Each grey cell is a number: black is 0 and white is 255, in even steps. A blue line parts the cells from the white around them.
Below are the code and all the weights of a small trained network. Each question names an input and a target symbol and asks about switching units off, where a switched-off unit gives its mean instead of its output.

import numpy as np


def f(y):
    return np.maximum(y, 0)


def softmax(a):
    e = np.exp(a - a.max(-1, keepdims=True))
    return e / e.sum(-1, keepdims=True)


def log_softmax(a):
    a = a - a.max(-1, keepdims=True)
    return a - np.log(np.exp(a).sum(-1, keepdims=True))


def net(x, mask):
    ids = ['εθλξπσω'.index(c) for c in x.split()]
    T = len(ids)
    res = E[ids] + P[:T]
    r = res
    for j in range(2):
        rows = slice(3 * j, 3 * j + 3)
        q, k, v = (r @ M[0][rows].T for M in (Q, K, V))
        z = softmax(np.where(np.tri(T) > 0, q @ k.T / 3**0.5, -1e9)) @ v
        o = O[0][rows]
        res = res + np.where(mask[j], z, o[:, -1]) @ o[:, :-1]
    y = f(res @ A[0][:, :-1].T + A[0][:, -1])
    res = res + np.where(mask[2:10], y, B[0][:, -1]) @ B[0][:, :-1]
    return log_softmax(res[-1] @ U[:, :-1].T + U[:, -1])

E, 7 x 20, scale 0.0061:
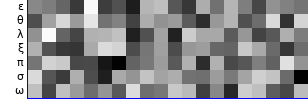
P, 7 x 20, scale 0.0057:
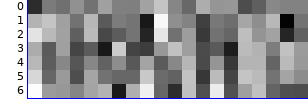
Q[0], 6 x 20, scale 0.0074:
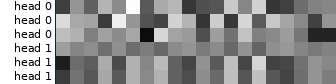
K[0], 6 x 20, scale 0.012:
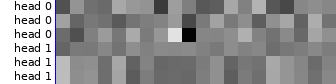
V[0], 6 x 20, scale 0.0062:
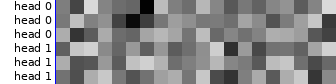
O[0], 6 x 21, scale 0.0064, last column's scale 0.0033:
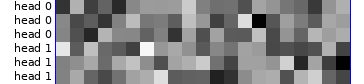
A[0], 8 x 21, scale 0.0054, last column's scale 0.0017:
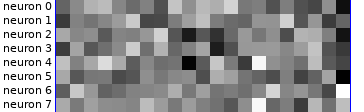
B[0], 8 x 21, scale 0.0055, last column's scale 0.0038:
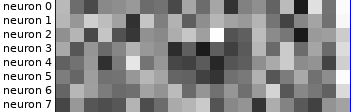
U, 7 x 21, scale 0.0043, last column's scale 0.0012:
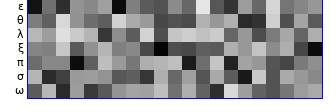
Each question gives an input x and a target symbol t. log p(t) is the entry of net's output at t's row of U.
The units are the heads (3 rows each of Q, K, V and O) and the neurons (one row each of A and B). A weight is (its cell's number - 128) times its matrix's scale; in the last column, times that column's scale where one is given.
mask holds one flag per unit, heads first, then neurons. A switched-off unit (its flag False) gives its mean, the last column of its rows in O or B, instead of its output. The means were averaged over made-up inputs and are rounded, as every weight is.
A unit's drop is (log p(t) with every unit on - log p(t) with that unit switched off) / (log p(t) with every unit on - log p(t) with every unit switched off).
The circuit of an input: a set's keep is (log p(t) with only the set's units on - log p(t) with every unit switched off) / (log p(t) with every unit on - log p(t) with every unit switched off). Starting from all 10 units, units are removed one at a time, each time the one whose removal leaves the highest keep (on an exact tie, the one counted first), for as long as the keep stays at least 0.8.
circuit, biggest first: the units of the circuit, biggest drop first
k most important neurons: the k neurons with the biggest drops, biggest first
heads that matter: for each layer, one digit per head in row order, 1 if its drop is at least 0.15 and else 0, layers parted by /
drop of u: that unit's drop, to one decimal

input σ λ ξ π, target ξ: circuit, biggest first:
[head 1]
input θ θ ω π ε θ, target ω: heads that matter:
01
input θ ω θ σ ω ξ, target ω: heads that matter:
11
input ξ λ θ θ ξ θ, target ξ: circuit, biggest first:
[head 0; neuron 4]
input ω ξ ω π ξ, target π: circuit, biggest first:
[head 1; neuron 7; head 0]
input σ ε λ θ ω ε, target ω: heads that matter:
10
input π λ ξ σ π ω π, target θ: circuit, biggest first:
[head 1; neuron 5]
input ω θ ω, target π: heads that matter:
01
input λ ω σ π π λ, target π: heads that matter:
10
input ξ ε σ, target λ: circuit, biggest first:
[head 1; neuron 1]
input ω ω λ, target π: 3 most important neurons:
[neuron 7; neuron 2; neuron 1]
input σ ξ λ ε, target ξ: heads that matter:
11
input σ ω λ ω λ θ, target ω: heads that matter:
10
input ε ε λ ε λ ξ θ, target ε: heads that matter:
01
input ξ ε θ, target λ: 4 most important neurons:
[neuron 1; neuron 3; neuron 5; neuron 6]
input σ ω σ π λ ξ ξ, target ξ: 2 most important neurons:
[neuron 4; neuron 3]
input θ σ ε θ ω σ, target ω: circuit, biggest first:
[head 0]
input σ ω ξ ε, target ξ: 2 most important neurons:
[neuron 3; neuron 2]
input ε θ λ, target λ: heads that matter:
10
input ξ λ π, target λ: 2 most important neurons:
[neuron 1; neuron 4]
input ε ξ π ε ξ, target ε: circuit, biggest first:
[head 1; neuron 0]
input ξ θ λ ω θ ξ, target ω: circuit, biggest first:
[head 0]
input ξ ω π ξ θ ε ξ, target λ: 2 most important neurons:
[neuron 1; neuron 3]
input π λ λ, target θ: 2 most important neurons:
[neuron 5; neuron 0]
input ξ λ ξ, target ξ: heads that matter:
10
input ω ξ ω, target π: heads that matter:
01
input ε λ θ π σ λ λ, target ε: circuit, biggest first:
[head 1]
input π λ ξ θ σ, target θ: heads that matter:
01
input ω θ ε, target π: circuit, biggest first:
[head 1; neuron 7]
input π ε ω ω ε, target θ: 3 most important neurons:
[neuron 5; neuron 2; neuron 0]
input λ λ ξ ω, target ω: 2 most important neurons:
[neuron 3; neuron 4]
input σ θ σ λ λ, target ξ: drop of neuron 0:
0.1
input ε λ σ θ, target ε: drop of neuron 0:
0.2
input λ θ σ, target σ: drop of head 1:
0.2
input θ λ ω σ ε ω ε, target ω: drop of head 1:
0.2
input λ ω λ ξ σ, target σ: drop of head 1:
0.6
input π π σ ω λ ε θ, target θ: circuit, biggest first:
[head 1]
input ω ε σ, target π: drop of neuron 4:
-0.1
